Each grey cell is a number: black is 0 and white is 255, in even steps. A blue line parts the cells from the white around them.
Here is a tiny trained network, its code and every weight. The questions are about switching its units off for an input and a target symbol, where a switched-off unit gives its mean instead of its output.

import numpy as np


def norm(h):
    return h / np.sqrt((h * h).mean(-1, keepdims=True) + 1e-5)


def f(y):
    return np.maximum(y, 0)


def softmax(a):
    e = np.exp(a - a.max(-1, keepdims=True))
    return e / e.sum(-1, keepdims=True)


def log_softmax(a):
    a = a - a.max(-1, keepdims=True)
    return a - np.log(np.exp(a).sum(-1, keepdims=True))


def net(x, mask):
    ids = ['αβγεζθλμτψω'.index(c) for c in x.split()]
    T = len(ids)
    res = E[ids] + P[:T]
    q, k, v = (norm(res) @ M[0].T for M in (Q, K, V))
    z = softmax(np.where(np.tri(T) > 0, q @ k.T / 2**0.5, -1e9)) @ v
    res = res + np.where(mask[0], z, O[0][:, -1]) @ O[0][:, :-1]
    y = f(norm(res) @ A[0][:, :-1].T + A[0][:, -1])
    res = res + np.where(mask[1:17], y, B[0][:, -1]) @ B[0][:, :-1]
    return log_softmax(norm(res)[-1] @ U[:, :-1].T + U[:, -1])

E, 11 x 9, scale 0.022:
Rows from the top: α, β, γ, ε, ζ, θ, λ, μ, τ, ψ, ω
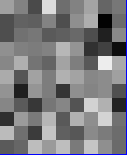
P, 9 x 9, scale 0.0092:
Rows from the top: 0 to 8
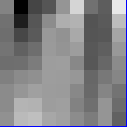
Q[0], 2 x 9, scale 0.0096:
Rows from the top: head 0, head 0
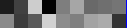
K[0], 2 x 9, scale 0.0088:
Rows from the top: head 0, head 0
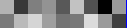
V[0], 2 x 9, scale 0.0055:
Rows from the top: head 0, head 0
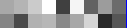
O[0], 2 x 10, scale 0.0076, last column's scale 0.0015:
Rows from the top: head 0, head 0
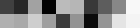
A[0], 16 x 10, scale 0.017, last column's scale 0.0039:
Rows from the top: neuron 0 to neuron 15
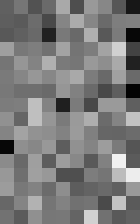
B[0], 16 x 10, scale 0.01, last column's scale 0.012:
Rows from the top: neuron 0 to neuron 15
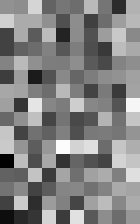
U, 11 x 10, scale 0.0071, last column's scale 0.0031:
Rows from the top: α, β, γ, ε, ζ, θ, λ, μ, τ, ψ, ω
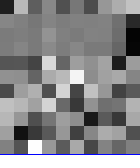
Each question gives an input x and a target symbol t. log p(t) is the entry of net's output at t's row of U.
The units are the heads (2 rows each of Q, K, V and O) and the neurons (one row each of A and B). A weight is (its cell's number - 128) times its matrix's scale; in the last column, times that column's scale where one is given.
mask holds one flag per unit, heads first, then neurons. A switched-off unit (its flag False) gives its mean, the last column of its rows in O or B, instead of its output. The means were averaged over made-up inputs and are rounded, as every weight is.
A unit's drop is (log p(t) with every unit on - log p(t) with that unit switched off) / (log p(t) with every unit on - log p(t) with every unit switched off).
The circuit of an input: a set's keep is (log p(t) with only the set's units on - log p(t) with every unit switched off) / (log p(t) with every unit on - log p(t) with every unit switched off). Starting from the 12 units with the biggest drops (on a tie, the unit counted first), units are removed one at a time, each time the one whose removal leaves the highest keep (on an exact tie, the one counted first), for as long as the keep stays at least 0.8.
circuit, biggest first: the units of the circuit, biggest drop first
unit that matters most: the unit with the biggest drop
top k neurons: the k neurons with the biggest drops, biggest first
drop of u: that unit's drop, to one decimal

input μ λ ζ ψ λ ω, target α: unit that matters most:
head 0
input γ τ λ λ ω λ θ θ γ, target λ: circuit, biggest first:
head 0; neuron 14; neuron 12; neuron 11
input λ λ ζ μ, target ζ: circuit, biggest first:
neuron 15; head 0
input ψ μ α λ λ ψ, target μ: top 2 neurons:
neuron 7; neuron 4
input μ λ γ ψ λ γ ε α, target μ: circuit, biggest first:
neuron 7; head 0; neuron 11
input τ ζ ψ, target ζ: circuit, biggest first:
head 0; neuron 15
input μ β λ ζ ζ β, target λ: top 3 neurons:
neuron 14; neuron 11; neuron 12
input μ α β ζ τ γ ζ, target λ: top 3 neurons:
neuron 0; neuron 7; neuron 11
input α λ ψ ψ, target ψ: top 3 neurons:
neuron 7; neuron 11; neuron 12
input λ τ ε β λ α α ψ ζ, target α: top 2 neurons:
neuron 7; neuron 3
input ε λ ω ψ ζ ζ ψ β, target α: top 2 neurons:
neuron 14; neuron 2
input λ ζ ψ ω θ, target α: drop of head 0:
0.0
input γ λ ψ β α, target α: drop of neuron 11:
0.1
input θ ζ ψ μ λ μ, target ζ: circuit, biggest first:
neuron 15
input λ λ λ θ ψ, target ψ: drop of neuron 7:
0.4
